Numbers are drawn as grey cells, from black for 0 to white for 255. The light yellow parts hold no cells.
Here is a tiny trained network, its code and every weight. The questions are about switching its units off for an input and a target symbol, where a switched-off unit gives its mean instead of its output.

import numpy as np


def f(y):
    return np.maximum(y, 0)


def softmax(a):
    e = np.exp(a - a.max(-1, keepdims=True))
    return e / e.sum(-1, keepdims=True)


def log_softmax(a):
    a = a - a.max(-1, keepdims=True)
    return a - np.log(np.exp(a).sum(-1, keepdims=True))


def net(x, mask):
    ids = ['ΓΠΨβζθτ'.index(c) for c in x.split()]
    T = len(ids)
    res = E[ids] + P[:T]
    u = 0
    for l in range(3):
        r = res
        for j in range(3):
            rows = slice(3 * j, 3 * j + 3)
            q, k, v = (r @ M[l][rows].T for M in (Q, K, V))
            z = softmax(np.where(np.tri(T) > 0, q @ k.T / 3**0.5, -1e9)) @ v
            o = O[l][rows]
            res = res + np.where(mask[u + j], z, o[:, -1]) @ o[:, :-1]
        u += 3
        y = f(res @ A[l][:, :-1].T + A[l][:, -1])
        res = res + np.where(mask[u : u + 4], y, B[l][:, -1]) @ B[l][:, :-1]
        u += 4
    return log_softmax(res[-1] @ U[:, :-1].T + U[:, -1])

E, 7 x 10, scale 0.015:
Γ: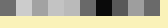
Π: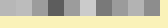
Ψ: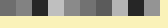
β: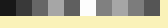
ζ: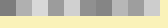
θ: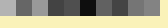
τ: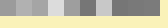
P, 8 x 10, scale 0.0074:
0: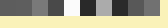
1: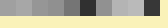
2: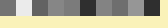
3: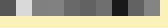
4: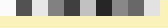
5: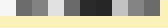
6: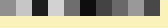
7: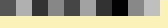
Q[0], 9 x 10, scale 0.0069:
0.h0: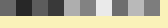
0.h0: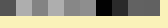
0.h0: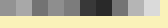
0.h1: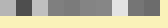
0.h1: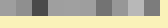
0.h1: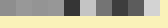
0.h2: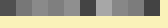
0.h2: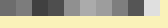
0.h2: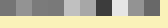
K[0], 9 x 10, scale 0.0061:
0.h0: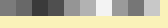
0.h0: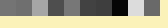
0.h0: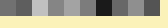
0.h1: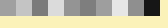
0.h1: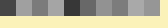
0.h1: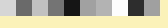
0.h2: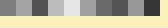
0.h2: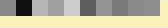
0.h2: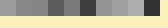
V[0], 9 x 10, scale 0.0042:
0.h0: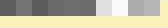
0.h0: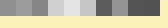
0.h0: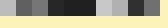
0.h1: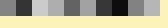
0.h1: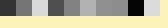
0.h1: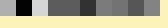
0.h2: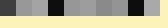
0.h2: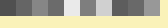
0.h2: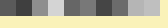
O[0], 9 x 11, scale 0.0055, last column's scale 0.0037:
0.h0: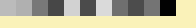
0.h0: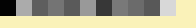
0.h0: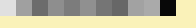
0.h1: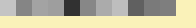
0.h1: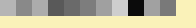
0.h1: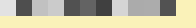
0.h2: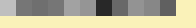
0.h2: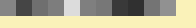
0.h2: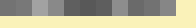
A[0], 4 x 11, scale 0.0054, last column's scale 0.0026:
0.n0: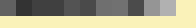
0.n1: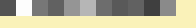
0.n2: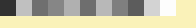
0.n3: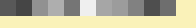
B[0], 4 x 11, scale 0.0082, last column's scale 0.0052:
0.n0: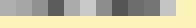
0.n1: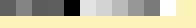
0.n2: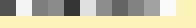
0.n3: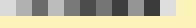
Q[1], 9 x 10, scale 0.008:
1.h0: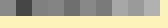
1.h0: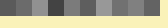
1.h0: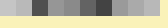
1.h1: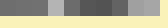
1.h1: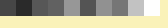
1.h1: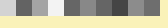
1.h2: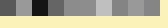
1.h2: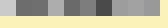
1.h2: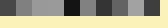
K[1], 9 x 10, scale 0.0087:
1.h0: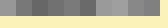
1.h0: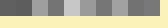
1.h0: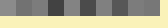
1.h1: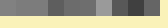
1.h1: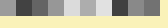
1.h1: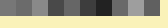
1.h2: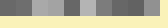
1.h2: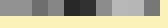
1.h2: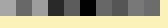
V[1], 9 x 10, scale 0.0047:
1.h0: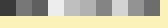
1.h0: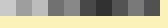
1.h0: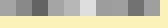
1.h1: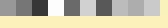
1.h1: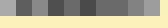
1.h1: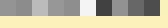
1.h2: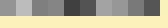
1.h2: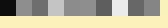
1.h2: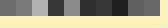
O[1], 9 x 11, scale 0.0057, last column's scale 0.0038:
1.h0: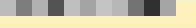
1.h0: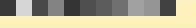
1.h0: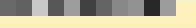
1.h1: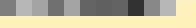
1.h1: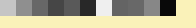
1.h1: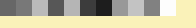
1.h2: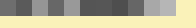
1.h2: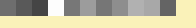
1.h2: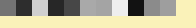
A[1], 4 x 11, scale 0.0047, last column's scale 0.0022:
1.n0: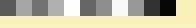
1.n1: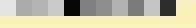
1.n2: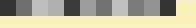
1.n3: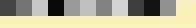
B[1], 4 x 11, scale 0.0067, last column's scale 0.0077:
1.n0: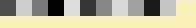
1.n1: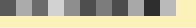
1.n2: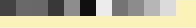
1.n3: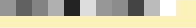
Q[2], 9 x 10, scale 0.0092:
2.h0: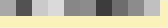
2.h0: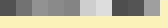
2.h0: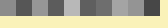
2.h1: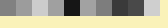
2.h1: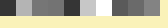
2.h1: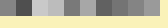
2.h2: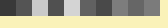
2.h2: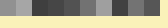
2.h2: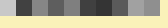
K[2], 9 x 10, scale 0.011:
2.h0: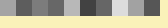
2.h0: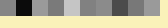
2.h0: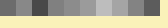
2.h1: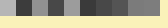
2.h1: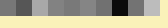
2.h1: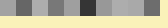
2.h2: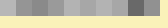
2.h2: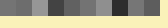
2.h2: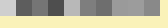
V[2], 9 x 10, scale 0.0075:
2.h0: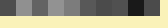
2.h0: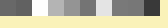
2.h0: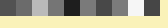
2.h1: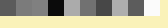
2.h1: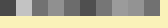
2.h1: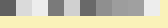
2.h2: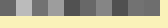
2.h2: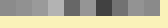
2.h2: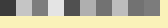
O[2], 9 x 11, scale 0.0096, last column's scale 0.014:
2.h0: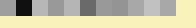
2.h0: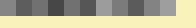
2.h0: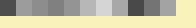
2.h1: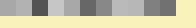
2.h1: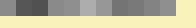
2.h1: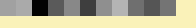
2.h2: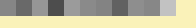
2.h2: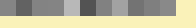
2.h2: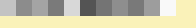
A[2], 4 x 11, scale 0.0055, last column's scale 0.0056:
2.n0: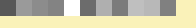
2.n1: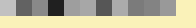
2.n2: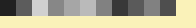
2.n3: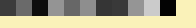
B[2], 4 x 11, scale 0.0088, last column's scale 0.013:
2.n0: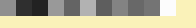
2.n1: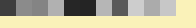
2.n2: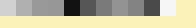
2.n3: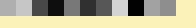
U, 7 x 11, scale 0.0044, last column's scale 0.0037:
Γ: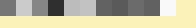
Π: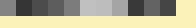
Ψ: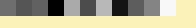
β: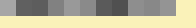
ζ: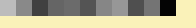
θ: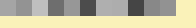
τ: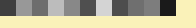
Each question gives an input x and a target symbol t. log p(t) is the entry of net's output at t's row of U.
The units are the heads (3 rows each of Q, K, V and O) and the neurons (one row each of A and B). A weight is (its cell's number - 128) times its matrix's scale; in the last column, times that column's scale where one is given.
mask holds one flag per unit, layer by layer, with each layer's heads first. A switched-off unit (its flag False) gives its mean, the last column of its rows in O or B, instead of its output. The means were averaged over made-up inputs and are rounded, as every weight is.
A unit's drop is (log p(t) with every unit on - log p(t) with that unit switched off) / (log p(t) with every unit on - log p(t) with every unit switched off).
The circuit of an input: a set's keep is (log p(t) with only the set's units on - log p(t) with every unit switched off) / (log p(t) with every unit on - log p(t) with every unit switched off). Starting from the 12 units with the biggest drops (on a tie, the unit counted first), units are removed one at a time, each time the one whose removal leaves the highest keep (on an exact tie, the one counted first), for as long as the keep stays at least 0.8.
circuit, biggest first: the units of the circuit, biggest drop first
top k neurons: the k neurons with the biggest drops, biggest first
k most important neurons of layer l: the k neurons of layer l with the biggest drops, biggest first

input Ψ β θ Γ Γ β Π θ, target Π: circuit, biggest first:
[2.h2; 0.h0; 2.h0]
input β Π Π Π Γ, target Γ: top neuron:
[2.n1]
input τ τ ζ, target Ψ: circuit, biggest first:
[2.h0; 2.h1; 2.n2]
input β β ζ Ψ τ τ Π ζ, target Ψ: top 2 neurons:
[2.n2; 1.n2]
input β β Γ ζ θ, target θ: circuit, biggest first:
[1.h2; 2.h1; 2.n0]
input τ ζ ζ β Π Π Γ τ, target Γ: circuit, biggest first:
[2.h0; 0.n2; 2.n1]
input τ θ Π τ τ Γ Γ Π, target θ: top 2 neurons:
[1.n3; 1.n0]
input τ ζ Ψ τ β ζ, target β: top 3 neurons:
[1.n0; 2.n0; 0.n1]
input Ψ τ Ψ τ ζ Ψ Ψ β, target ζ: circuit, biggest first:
[2.h1; 0.n1]
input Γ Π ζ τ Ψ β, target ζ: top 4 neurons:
[0.n3; 0.n2; 1.n0; 1.n2]
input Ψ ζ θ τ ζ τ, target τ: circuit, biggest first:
[1.h1; 1.h0; 2.h2; 1.n1]
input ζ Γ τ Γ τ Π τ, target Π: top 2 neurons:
[2.n0; 1.n0]
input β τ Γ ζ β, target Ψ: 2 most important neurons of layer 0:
[0.n1; 0.n3]
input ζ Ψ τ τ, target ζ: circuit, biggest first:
[2.h1]
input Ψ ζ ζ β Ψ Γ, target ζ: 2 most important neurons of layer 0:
[0.n2; 0.n3]
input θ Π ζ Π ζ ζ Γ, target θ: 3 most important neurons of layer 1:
[1.n1; 1.n0; 1.n3]
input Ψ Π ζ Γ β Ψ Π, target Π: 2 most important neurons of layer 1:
[1.n0; 1.n2]
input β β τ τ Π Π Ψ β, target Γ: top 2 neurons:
[1.n0; 0.n3]
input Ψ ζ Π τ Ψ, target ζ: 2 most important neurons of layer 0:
[0.n1; 0.n3]
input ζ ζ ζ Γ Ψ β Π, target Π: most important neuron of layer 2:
[2.n0]
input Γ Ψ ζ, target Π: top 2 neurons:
[2.n0; 1.n2]
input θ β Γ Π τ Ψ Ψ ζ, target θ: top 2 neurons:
[1.n1; 2.n2]
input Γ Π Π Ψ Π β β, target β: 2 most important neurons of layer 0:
[0.n3; 0.n2]
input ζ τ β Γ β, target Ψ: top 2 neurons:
[0.n2; 0.n3]
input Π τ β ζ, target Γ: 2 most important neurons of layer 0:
[0.n2; 0.n1]
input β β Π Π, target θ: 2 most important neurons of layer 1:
[1.n3; 1.n2]
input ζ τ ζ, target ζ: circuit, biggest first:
[2.h1]
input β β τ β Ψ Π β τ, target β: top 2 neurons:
[2.n0; 1.n0]
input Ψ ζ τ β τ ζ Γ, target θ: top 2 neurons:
[1.n0; 2.n2]
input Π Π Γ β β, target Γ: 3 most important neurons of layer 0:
[0.n3; 0.n1; 0.n2]
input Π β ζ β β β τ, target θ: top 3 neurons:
[2.n2; 0.n3; 1.n0]
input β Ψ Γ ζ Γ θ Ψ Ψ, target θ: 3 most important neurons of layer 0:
[0.n2; 0.n1; 0.n0]
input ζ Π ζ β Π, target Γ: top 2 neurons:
[0.n2; 1.n2]
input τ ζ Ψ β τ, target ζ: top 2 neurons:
[0.n1; 1.n0]
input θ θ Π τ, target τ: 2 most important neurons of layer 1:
[1.n1; 1.n3]
